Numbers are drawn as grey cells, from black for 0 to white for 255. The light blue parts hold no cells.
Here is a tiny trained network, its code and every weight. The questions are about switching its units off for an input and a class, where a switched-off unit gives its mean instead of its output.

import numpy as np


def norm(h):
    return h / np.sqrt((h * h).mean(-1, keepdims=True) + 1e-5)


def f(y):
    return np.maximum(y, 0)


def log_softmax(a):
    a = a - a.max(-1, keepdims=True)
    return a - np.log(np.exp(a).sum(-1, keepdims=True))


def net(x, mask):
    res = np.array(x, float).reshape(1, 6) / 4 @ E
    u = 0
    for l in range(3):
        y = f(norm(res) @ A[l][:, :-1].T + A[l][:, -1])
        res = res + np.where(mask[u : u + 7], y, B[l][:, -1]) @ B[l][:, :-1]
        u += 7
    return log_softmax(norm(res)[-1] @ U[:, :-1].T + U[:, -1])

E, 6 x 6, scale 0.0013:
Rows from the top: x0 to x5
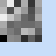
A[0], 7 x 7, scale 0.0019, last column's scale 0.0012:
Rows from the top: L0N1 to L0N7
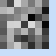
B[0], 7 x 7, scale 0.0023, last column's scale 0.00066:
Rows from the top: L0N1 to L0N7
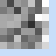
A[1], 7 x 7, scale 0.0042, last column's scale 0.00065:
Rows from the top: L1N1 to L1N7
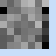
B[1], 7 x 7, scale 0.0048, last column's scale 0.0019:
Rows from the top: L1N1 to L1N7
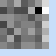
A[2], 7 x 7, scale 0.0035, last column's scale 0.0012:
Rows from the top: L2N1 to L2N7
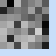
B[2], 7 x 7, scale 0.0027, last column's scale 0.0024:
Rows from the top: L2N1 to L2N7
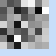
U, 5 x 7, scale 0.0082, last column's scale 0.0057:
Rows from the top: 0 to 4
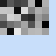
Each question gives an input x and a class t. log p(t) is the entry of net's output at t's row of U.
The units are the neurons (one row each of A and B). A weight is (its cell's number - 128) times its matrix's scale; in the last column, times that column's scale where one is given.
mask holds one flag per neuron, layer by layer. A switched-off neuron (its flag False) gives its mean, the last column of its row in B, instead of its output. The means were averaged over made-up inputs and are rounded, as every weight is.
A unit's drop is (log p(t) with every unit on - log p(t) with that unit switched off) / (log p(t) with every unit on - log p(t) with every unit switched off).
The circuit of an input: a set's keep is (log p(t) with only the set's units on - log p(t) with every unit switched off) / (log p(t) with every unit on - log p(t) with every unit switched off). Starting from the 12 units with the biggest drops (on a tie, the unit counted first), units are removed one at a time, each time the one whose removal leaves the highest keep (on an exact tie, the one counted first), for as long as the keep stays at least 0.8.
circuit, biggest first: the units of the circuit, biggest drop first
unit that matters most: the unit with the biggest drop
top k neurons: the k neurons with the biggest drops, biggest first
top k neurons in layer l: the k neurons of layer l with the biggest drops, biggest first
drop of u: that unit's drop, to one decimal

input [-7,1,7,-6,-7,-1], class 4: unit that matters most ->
L2N1
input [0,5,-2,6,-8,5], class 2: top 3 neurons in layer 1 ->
(L1N2 L1N5 L1N4)
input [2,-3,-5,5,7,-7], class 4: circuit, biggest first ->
(L2N6 L1N1)
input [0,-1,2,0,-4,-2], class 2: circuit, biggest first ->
(L1N2 L2N1)
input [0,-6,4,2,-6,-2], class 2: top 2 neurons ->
(L1N2 L2N2)
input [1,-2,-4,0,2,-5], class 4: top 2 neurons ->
(L1N1 L2N6)
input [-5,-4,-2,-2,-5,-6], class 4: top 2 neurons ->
(L1N1 L1N4)
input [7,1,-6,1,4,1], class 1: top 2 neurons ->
(L0N3 L2N7)
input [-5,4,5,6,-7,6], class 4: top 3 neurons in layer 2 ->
(L2N1 L2N2 L2N5)
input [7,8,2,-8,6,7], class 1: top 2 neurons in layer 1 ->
(L1N1 L1N7)
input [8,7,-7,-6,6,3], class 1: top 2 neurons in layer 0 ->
(L0N3 L0N6)
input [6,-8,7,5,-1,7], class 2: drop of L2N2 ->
0.2
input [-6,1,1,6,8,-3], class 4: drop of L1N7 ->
0.0
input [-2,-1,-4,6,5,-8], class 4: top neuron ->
(L2N6)
